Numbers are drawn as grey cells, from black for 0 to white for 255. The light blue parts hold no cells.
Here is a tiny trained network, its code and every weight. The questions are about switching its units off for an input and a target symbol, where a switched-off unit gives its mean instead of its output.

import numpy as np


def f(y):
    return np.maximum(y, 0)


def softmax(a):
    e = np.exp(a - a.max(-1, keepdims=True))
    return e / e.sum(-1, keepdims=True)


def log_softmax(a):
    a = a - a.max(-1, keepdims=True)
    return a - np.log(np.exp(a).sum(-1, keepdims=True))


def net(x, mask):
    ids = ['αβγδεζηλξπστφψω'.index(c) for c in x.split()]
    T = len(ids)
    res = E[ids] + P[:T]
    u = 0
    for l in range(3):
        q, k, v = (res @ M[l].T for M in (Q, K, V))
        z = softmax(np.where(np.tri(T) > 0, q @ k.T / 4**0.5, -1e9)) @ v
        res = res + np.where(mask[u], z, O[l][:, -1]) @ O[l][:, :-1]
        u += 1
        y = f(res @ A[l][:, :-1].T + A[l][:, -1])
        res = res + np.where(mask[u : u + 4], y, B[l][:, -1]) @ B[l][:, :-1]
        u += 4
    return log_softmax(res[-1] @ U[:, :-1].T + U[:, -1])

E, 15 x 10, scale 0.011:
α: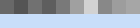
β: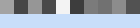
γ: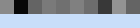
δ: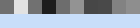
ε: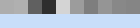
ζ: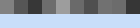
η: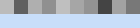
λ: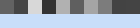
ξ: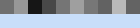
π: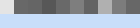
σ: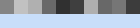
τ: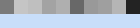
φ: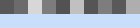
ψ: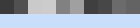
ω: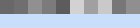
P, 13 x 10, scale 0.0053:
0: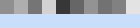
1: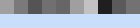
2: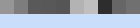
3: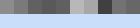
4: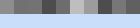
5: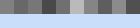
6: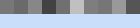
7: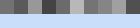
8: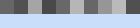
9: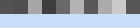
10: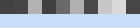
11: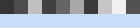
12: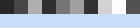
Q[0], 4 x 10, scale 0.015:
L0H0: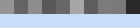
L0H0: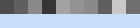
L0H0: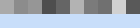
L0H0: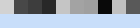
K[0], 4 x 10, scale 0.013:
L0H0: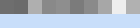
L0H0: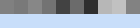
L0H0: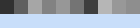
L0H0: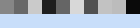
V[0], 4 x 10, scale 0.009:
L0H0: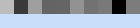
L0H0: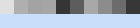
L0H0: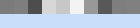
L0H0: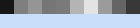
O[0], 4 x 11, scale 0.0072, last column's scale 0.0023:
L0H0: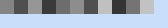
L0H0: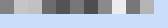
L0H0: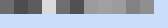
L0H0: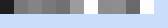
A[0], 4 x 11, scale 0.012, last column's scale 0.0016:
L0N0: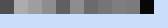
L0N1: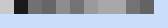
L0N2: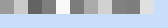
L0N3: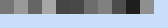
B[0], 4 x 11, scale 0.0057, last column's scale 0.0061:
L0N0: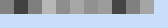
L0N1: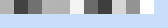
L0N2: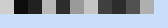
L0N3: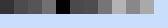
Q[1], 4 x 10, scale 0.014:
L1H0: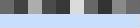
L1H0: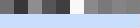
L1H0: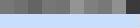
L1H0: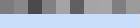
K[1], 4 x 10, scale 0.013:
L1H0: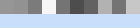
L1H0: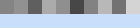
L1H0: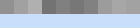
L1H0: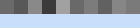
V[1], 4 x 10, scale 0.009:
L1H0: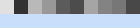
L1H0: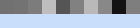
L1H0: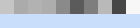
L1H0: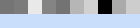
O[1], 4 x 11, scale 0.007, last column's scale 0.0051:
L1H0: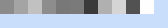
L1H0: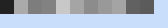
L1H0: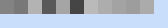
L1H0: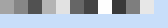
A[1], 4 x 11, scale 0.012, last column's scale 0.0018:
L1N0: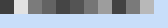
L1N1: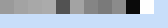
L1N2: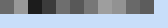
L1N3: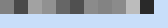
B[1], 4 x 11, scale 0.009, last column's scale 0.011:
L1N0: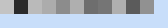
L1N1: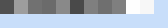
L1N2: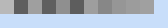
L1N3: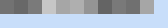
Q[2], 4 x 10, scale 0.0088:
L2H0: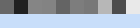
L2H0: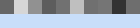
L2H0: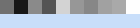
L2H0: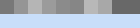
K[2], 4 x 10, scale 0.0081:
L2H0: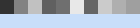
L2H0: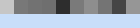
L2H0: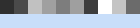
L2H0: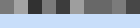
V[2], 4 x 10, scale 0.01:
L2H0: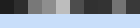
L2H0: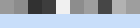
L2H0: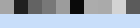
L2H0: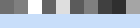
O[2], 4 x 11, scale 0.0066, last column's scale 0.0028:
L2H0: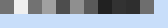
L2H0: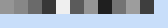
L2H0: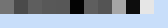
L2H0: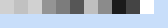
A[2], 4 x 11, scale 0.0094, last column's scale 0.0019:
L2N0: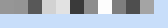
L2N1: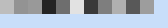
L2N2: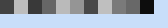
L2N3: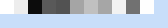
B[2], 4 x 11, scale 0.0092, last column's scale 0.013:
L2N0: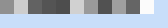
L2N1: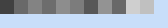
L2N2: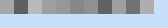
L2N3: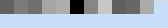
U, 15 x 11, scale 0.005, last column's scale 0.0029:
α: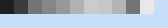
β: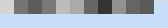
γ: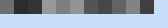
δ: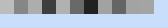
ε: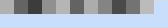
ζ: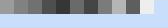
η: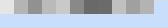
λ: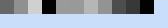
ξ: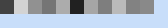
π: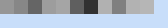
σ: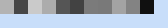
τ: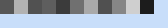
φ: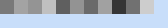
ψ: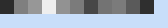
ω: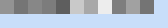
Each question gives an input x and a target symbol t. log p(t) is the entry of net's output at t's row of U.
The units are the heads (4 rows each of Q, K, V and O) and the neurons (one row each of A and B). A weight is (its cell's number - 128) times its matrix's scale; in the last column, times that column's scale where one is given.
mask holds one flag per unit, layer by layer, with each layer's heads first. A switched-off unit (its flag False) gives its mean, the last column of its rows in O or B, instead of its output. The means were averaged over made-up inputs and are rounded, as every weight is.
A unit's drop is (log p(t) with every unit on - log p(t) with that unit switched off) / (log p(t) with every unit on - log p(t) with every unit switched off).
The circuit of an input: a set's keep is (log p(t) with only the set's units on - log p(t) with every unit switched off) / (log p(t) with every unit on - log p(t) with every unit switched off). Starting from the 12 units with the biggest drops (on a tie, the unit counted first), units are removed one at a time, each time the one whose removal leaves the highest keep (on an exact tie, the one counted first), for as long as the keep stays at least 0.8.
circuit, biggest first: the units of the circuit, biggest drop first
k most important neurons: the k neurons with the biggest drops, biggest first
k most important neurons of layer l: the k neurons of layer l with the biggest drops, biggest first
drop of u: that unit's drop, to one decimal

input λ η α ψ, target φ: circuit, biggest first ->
[L2H0 L0H0 L1H0]
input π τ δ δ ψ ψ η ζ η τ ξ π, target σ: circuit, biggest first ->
[L1H0 L0H0 L2N0]
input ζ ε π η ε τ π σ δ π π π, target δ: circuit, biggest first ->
[L0H0 L2N1]
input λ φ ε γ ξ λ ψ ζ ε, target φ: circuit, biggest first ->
[L2H0 L0H0 L1H0]
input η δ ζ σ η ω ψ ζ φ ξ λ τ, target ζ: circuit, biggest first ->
[L1H0 L2H0 L2N0 L0H0]
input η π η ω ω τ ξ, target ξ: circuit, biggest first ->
[L2N3 L0H0]
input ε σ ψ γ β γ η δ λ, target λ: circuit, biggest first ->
[L2H0 L0H0]
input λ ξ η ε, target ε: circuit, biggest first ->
[L2N3 L0N2]
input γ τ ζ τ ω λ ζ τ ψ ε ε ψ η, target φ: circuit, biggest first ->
[L2H0 L1H0]
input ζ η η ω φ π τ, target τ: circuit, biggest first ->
[L0N2 L1N1 L1H0]
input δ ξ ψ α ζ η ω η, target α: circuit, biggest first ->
[L0H0]
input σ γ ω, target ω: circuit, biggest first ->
[L0H0 L2H0 L1H0 L2N0]
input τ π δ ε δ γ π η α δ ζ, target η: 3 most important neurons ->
[L0N2 L2N2 L0N0]
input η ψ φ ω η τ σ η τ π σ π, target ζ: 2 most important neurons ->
[L1N0 L0N3]
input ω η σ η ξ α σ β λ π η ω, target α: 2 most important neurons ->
[L1N1 L0N1]
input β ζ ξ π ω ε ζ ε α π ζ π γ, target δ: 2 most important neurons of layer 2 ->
[L2N1 L2N0]
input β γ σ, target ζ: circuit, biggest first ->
[L0N3 L2H0]
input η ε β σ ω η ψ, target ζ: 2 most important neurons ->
[L2N0 L0N1]
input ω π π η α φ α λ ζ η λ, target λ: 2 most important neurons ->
[L0N3 L0N2]
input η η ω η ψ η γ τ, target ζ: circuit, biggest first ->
[L1H0 L2H0 L0H0 L2N0]
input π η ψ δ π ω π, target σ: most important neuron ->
[L2N0]
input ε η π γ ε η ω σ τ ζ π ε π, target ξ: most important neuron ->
[L0N2]
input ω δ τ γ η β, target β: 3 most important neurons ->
[L1N1 L0N3 L2N3]
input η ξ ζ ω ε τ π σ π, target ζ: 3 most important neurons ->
[L0N3 L1N0 L2N0]
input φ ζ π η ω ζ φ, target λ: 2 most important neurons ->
[L0N1 L0N3]
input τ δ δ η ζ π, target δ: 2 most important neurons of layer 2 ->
[L2N1 L2N3]
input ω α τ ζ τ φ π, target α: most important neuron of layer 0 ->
[L0N1]
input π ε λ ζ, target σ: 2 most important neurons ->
[L2N0 L0N3]
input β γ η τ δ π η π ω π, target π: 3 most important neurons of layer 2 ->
[L2N0 L2N3 L2N1]
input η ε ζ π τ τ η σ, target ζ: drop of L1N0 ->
0.3
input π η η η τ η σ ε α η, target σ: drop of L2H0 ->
0.2
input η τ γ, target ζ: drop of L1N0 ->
-0.1
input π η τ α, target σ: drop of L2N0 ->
0.2
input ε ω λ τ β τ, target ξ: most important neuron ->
[L1N1]
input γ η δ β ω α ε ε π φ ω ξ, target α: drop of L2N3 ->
0.0
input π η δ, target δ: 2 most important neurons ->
[L2N1 L2N0]
